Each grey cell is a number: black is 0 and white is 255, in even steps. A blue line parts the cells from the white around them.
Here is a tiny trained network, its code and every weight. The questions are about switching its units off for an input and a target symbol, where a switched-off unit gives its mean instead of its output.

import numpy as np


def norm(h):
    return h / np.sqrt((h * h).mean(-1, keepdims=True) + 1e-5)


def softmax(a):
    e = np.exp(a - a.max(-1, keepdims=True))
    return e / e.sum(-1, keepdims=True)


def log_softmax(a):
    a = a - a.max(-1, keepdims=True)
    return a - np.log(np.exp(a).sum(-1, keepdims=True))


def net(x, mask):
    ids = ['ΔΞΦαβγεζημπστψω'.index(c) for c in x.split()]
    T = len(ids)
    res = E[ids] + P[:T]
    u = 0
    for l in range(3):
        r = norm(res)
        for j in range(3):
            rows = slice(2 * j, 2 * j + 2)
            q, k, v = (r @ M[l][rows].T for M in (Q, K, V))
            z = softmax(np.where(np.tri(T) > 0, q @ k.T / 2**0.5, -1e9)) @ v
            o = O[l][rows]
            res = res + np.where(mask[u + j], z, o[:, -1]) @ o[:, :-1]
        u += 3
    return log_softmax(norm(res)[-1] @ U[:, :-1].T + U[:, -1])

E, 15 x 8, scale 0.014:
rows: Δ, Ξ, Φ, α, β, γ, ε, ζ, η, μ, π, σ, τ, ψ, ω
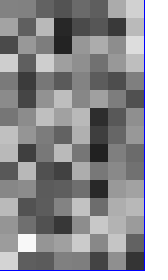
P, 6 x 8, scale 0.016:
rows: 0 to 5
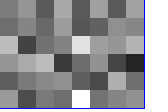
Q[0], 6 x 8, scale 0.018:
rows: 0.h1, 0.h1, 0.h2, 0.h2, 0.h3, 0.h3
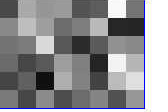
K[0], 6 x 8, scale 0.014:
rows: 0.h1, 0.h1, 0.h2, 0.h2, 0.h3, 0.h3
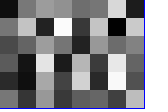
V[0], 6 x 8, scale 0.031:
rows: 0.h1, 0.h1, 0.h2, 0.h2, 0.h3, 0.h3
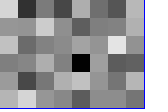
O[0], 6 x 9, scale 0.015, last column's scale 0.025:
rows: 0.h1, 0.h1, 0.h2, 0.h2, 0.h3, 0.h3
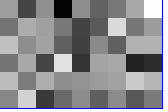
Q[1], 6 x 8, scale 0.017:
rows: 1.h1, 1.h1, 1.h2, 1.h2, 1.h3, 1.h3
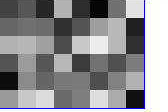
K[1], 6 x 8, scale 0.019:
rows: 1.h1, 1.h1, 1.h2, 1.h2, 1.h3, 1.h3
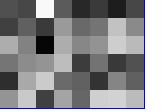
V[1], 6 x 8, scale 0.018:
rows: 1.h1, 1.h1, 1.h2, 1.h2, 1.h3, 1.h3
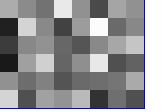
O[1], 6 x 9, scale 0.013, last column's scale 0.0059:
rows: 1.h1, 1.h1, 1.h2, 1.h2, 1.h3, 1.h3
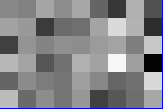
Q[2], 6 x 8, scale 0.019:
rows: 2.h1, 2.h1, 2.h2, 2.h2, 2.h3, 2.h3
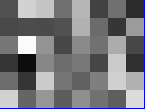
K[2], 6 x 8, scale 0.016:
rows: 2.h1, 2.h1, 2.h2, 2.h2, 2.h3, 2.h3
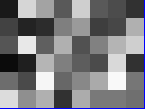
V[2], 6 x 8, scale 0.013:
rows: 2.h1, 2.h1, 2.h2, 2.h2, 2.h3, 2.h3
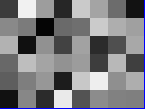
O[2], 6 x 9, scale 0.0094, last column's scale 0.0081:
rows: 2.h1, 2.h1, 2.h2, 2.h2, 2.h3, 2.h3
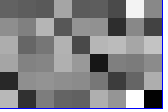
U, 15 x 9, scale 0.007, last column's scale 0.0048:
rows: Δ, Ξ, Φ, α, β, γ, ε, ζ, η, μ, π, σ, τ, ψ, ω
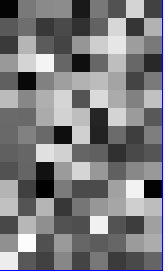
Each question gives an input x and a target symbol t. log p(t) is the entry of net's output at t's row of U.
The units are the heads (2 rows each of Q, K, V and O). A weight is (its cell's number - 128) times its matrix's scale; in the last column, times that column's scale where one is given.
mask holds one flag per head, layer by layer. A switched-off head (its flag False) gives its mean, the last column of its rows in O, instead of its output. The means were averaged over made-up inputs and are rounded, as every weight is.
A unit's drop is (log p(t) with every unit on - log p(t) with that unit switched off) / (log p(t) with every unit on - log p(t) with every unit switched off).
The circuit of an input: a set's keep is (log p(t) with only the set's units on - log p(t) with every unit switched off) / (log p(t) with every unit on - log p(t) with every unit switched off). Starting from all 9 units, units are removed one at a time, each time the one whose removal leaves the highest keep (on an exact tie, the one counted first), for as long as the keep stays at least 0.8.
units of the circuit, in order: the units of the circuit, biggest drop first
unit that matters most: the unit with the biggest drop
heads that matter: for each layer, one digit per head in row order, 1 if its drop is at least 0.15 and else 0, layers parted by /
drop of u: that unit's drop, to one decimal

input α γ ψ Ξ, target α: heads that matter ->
110 / 000 / 000
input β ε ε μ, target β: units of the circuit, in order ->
0.h2, 0.h3
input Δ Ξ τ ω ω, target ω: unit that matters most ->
0.h1
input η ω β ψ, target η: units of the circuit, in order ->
0.h2, 1.h1
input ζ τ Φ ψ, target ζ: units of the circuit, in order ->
2.h3, 0.h2
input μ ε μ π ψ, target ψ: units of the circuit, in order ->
0.h1, 0.h3
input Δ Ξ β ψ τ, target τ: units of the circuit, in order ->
0.h1, 2.h3, 2.h2
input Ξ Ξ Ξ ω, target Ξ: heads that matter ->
010 / 000 / 000
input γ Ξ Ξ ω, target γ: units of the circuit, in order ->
0.h2, 2.h3, 0.h1
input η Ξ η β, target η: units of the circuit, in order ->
0.h2, 1.h1, 0.h1
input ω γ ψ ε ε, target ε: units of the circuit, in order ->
0.h1, 0.h2
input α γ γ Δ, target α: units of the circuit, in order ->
0.h2, 0.h1
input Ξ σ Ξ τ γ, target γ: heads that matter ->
100 / 000 / 000
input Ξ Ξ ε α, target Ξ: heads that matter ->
010 / 000 / 000
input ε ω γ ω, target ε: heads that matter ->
110 / 000 / 000
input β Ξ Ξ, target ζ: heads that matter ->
110 / 000 / 000
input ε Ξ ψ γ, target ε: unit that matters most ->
0.h2
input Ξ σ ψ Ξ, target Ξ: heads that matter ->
010 / 000 / 000
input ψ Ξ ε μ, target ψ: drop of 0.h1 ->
0.4
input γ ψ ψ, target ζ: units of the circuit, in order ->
0.h3
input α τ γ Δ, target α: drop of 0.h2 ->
0.2
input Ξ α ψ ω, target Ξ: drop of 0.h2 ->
0.6
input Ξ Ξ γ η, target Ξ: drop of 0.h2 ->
0.4
